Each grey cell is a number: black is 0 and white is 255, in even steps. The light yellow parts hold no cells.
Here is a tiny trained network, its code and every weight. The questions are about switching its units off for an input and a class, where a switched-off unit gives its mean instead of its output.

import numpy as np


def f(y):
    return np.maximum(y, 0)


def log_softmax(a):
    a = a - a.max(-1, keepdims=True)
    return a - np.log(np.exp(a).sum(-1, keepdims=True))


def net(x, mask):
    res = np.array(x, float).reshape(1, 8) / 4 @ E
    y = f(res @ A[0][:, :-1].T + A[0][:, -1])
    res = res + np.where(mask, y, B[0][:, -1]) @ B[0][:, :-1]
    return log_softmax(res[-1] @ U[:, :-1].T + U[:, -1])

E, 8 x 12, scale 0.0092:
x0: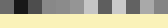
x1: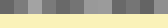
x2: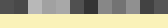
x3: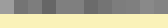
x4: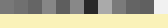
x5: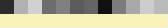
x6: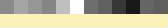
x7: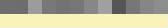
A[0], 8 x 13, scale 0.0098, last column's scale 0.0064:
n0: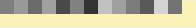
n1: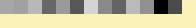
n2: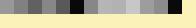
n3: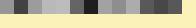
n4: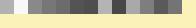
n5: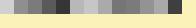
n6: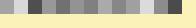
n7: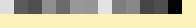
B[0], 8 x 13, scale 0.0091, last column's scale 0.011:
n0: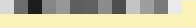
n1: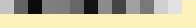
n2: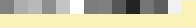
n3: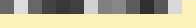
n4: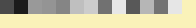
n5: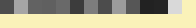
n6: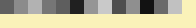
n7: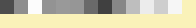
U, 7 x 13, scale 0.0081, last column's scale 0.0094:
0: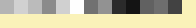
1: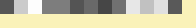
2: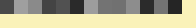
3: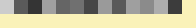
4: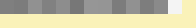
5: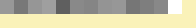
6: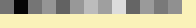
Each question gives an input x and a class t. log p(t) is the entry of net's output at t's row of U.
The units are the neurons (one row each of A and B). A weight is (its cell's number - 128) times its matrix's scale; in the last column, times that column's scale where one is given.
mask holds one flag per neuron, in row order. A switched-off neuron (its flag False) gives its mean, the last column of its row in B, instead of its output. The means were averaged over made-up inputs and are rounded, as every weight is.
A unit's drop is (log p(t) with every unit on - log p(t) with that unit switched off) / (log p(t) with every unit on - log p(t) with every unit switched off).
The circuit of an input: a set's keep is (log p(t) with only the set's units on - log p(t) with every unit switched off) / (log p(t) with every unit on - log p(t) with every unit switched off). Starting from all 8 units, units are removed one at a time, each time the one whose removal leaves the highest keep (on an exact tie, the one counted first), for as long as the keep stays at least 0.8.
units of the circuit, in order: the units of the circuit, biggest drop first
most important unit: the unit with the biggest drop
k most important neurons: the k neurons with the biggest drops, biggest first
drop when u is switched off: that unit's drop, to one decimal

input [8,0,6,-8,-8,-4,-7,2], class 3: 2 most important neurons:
(n1; n4)
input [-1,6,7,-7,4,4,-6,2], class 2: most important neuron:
(n3)
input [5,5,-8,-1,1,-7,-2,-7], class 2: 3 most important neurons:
(n5; n6; n4)
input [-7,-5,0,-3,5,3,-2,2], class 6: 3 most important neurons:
(n4; n1; n7)
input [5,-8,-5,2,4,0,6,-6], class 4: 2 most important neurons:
(n2; n4)
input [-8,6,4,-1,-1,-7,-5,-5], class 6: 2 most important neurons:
(n4; n6)
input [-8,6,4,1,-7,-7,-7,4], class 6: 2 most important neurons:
(n4; n6)
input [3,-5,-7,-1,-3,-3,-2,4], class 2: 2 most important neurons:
(n5; n6)
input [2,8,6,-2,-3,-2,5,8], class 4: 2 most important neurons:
(n2; n5)
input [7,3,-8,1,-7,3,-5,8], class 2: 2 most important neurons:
(n5; n4)
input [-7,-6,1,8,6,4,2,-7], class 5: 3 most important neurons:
(n4; n1; n7)
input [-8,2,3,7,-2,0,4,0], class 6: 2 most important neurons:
(n4; n2)
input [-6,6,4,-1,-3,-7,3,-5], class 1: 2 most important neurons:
(n7; n2)
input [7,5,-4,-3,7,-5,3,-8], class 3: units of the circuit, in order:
(n0)
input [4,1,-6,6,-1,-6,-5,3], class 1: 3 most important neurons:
(n7; n3; n4)
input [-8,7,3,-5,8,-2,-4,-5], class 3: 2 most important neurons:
(n0; n5)
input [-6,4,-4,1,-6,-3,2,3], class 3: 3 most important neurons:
(n1; n2; n3)
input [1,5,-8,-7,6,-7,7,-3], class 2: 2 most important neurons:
(n5; n2)
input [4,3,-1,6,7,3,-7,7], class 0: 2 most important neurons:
(n2; n1)
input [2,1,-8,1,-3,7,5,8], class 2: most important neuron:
(n7)
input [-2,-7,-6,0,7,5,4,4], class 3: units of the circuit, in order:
(n7; n2)
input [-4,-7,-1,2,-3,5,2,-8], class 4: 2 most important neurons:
(n7; n2)
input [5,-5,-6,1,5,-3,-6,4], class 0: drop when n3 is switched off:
0.1
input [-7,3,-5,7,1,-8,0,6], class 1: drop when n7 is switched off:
1.6
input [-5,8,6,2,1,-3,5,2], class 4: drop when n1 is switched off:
-0.1
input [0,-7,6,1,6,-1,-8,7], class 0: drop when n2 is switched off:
1.3
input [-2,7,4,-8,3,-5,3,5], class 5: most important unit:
n2
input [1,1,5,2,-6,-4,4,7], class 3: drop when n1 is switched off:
0.8
